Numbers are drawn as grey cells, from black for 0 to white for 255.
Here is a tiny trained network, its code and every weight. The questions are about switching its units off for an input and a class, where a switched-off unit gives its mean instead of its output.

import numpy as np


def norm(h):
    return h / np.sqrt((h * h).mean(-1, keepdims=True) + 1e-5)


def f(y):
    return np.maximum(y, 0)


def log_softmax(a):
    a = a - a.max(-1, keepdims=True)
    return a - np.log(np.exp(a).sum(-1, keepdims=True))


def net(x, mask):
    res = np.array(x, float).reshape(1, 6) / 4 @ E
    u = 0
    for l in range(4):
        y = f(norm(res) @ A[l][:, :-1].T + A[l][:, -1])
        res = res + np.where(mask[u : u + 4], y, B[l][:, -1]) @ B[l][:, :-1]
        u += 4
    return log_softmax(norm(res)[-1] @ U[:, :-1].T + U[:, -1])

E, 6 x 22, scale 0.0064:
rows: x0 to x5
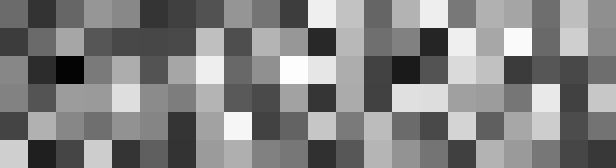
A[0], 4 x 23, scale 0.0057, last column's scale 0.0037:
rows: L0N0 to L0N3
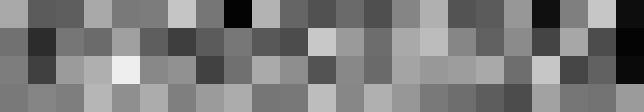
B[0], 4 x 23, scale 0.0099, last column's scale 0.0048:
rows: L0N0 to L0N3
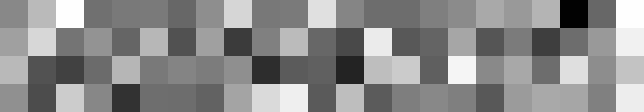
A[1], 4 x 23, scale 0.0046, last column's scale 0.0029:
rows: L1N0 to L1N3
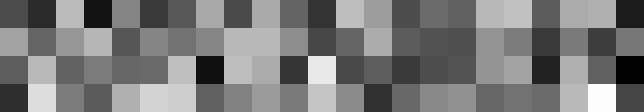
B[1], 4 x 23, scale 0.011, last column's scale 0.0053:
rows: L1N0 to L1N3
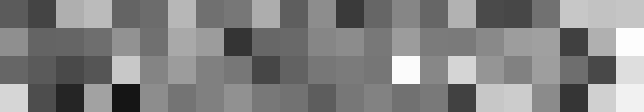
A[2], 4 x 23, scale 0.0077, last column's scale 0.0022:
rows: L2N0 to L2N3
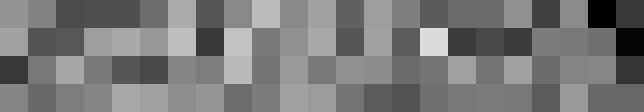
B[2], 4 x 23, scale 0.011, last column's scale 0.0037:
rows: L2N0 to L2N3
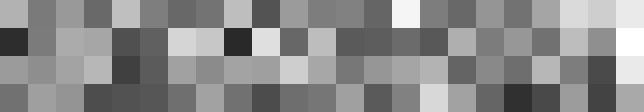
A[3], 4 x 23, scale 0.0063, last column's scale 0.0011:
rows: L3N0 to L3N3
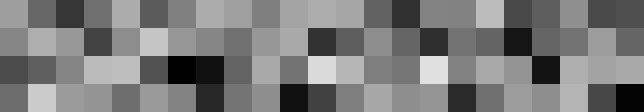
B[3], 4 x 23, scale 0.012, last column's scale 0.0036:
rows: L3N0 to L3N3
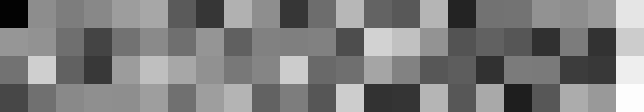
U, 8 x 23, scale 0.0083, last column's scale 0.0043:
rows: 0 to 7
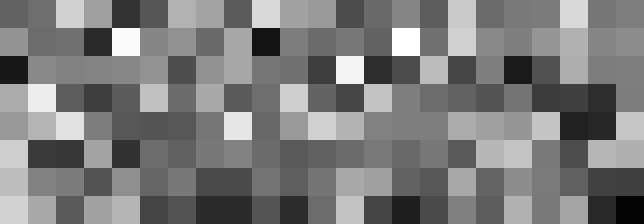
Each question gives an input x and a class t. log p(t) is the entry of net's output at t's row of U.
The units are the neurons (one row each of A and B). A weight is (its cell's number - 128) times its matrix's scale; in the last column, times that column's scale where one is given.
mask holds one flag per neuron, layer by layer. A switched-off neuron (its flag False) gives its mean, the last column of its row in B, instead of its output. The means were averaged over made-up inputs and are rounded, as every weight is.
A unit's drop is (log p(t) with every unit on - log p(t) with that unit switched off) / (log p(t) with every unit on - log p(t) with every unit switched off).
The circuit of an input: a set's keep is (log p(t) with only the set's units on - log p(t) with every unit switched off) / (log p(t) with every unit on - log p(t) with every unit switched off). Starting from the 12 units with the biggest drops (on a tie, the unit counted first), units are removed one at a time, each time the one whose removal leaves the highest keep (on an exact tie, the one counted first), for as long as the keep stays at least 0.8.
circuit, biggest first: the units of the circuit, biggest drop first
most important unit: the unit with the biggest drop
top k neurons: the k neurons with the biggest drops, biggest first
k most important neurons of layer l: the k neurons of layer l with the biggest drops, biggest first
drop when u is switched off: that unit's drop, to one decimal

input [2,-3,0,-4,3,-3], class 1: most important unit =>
L0N0
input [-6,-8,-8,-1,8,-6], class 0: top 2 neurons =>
(L2N1; L0N3)
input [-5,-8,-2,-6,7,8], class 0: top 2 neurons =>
(L2N1; L1N3)
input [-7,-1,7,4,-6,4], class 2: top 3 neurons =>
(L3N0; L0N1; L2N3)
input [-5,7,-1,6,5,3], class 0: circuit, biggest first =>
(L0N0; L1N0)
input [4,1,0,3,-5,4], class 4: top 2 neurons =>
(L0N0; L1N3)
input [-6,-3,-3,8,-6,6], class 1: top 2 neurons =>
(L0N2; L1N3)
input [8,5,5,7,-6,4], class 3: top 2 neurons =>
(L3N2; L0N1)
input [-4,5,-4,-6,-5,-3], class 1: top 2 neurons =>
(L1N2; L0N3)
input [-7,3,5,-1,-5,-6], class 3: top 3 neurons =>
(L3N1; L1N3; L3N3)
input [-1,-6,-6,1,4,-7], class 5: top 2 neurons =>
(L1N3; L0N0)
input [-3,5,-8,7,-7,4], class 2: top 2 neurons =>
(L3N3; L1N2)
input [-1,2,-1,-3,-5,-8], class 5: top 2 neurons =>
(L1N3; L0N3)
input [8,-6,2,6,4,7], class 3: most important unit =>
L3N2
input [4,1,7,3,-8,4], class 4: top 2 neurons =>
(L0N0; L3N3)
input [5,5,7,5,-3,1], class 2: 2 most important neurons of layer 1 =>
(L1N2; L1N1)
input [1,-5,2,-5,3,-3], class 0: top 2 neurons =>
(L0N3; L2N1)
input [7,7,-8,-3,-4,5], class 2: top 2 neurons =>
(L3N3; L2N1)
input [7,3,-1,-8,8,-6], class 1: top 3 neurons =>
(L1N2; L0N0; L2N0)
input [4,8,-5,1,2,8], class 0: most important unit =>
L1N0
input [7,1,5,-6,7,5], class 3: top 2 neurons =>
(L0N1; L0N0)
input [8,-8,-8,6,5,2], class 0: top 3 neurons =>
(L2N1; L3N0; L0N3)
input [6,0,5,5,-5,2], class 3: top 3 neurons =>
(L3N2; L0N1; L1N2)
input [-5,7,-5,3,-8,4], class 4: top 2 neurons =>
(L0N0; L2N1)
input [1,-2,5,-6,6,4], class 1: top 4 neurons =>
(L2N0; L0N0; L1N3; L1N2)
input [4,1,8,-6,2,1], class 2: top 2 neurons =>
(L3N0; L2N3)
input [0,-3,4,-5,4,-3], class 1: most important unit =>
L2N0
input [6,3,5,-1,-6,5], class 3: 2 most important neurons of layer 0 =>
(L0N1; L0N3)
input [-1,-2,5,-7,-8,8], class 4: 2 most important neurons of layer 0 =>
(L0N0; L0N2)
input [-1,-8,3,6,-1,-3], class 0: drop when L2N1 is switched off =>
1.1
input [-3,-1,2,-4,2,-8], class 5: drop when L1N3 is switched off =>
1.5
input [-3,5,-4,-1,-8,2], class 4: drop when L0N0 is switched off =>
1.4
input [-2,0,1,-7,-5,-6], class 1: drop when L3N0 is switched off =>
0.0
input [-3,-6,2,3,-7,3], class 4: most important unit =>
L0N0
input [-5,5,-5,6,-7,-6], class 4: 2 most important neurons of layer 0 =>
(L0N0; L0N1)
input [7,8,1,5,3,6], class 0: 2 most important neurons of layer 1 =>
(L1N0; L1N3)
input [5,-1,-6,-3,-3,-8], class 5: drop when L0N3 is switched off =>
0.1
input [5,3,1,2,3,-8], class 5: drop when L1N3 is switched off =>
1.4
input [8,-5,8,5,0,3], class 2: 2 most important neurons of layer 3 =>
(L3N0; L3N1)
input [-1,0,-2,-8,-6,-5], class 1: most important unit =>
L1N2
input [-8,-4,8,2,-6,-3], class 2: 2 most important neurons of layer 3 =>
(L3N0; L3N2)
